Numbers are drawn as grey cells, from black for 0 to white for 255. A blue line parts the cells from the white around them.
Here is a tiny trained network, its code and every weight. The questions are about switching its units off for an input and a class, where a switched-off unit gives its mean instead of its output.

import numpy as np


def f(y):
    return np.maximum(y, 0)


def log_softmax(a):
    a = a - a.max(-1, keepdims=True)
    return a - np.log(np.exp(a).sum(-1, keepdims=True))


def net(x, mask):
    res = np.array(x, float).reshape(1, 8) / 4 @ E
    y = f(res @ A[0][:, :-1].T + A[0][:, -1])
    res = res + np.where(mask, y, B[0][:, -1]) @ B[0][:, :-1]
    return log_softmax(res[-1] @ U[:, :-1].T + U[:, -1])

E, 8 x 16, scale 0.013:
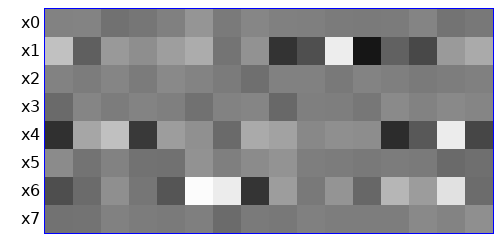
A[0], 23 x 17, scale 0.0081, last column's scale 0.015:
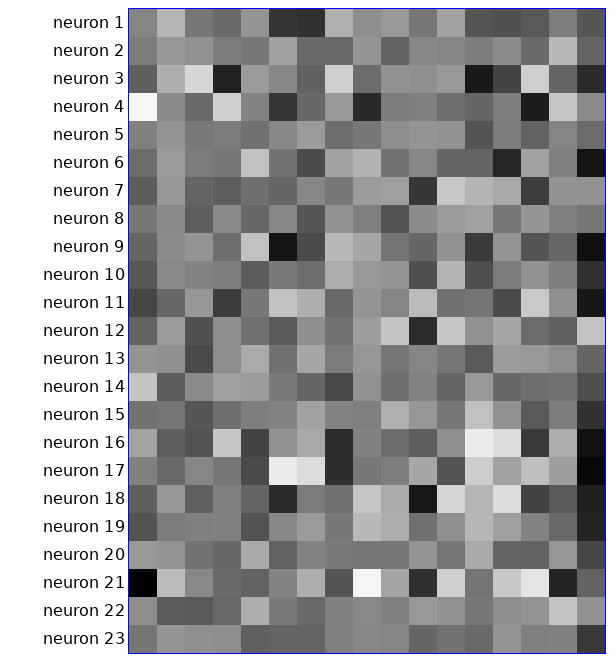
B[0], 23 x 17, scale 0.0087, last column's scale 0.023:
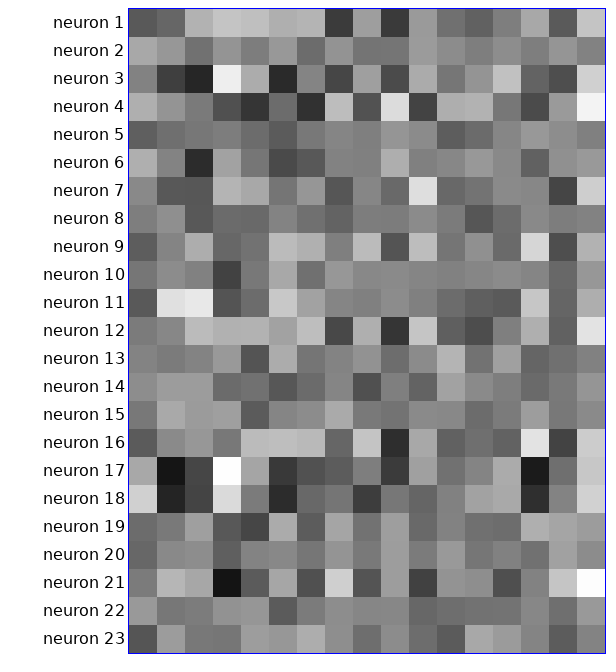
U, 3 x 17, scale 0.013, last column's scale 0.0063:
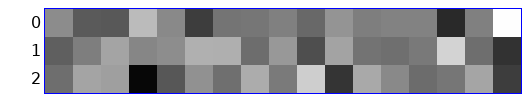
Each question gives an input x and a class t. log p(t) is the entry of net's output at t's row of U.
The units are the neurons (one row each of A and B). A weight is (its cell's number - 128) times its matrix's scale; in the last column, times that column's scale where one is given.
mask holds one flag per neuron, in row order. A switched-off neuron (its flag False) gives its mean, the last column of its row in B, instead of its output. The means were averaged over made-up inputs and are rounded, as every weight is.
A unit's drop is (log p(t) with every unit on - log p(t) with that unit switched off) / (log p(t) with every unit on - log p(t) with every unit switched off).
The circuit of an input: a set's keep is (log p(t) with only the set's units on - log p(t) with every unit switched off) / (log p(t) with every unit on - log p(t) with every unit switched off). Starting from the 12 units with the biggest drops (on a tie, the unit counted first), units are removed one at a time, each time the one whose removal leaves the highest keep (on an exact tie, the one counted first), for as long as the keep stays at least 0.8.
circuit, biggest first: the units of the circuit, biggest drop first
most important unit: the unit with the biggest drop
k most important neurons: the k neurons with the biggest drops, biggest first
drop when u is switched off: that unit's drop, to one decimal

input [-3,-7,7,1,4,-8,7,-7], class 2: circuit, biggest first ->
neuron 21
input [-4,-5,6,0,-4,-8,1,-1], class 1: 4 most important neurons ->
neuron 16; neuron 12; neuron 17; neuron 3
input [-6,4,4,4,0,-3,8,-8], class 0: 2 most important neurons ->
neuron 17; neuron 16
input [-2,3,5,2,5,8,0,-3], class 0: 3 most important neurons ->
neuron 3; neuron 16; neuron 12
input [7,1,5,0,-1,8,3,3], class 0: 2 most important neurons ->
neuron 21; neuron 16
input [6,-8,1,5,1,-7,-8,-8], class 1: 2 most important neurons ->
neuron 9; neuron 12
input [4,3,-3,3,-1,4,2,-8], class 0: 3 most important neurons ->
neuron 21; neuron 16; neuron 12
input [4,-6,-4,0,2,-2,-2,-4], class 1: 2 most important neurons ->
neuron 12; neuron 17
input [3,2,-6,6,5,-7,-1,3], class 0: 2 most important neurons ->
neuron 3; neuron 16
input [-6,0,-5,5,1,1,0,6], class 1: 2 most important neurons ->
neuron 4; neuron 21
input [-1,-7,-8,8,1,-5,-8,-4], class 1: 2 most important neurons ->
neuron 9; neuron 12
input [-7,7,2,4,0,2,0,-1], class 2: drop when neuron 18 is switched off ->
0.2
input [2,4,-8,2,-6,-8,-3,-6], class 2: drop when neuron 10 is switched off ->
0.0
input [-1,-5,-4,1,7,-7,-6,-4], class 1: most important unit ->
neuron 9
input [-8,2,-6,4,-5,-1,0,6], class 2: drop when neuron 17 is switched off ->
0.2
